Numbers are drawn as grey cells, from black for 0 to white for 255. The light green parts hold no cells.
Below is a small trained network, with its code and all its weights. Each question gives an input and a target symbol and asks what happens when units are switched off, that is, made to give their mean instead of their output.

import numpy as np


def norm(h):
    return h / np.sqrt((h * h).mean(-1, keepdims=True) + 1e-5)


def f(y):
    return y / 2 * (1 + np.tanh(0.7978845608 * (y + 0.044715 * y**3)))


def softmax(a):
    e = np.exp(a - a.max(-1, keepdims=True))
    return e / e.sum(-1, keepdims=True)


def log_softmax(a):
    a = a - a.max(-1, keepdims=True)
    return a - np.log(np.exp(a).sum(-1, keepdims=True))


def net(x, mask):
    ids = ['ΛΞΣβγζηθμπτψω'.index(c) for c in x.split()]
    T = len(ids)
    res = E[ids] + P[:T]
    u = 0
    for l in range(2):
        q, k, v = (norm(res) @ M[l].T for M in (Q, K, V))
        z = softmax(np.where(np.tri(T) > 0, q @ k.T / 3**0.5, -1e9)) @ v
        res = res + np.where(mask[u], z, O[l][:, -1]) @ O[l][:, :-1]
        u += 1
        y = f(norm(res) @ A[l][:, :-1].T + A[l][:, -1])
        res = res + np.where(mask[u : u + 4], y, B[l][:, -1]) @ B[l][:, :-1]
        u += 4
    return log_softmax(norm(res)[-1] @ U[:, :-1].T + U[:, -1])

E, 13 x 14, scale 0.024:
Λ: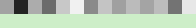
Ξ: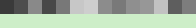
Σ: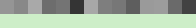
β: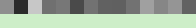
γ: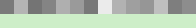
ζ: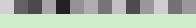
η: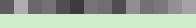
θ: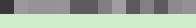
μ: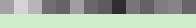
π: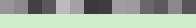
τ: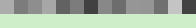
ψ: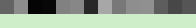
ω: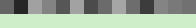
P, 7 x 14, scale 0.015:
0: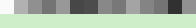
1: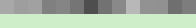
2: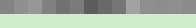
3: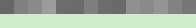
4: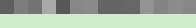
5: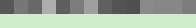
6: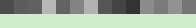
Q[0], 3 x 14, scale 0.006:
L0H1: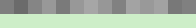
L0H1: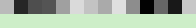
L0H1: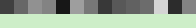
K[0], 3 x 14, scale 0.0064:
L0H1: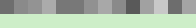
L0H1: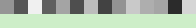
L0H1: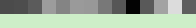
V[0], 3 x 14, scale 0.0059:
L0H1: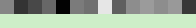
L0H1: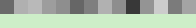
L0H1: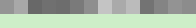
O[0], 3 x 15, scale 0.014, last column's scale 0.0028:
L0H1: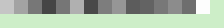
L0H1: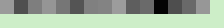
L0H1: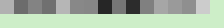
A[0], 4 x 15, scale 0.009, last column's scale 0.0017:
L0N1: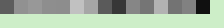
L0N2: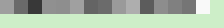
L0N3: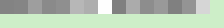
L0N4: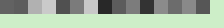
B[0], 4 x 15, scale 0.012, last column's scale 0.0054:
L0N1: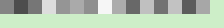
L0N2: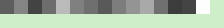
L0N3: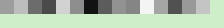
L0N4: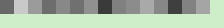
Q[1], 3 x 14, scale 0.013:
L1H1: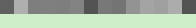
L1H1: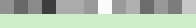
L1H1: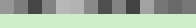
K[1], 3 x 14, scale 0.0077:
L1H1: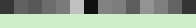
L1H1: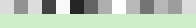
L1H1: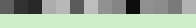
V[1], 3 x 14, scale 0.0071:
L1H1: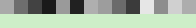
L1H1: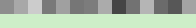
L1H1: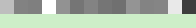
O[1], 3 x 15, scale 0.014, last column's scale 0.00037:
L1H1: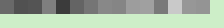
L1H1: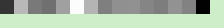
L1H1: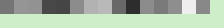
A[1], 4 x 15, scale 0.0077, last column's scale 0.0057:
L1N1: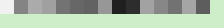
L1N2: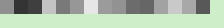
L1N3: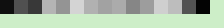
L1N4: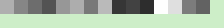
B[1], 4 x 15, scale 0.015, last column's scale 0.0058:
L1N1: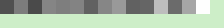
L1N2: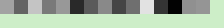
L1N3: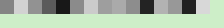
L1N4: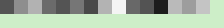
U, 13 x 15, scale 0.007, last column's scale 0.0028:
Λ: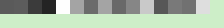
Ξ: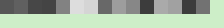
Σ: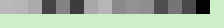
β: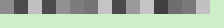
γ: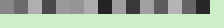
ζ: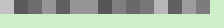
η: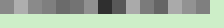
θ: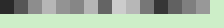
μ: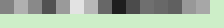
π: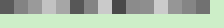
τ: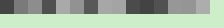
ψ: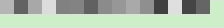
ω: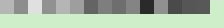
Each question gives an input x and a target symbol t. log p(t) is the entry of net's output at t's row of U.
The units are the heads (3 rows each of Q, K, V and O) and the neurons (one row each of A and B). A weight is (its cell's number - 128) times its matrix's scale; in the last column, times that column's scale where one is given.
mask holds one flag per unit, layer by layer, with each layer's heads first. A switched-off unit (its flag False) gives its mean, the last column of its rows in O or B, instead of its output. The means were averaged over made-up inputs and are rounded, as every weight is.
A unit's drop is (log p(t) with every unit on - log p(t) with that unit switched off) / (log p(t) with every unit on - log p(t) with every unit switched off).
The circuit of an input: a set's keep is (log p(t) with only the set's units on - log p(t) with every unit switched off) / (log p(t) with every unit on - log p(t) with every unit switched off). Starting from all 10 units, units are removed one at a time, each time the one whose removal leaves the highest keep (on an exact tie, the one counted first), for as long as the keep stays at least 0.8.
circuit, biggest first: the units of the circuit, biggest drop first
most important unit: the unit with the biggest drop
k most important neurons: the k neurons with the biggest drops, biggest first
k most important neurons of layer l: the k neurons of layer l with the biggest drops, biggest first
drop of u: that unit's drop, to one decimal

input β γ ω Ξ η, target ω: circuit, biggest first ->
[L1H1, L0N2, L0H1]
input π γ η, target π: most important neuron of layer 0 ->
[L0N2]
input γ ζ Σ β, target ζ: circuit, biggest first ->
[L0N2, L1N1, L1N4]
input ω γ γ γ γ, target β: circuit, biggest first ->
[L1N2, L0H1, L1H1, L0N3]
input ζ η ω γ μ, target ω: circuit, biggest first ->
[L0H1, L1H1, L0N2, L0N1]
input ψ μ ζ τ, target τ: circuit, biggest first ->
[L1H1, L1N4]
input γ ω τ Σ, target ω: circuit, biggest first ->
[L1H1, L0H1]
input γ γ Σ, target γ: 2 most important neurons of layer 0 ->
[L0N4, L0N2]
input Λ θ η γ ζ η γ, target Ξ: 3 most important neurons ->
[L0N3, L1N3, L0N1]
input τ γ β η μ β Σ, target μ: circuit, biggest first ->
[L1H1, L0N1, L0N4]
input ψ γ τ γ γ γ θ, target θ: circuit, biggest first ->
[L0H1, L1H1]
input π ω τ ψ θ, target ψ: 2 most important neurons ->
[L0N2, L1N1]
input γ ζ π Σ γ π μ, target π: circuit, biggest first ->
[L0H1, L0N1]
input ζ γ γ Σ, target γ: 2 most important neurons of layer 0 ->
[L0N4, L0N2]
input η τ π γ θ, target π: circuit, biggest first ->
[L0H1, L1N4]
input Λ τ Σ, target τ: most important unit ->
L1N4
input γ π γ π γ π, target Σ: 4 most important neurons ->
[L0N1, L1N3, L1N2, L0N3]
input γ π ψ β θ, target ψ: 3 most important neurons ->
[L0N2, L1N1, L0N3]
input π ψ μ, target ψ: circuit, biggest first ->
[L1H1, L0N1]
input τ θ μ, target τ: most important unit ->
L0N1
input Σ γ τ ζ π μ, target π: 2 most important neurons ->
[L0N4, L0N1]
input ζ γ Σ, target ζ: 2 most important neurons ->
[L0N2, L1N1]
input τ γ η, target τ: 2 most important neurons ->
[L0N2, L1N4]
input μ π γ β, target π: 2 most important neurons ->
[L0N2, L0N1]
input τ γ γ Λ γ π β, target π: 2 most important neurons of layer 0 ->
[L0N4, L0N1]
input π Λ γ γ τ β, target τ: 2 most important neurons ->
[L1N4, L1N1]
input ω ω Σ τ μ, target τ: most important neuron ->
[L1N4]
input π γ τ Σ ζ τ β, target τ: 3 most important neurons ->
[L1N4, L0N2, L1N1]
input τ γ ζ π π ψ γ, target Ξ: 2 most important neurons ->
[L0N3, L1N3]
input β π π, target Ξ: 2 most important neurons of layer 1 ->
[L1N3, L1N2]
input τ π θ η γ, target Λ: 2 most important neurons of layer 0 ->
[L0N3, L0N1]
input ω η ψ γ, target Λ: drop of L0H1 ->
0.0
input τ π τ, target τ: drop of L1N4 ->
0.3
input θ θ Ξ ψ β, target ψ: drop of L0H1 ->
0.4
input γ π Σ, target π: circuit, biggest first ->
[L0H1]
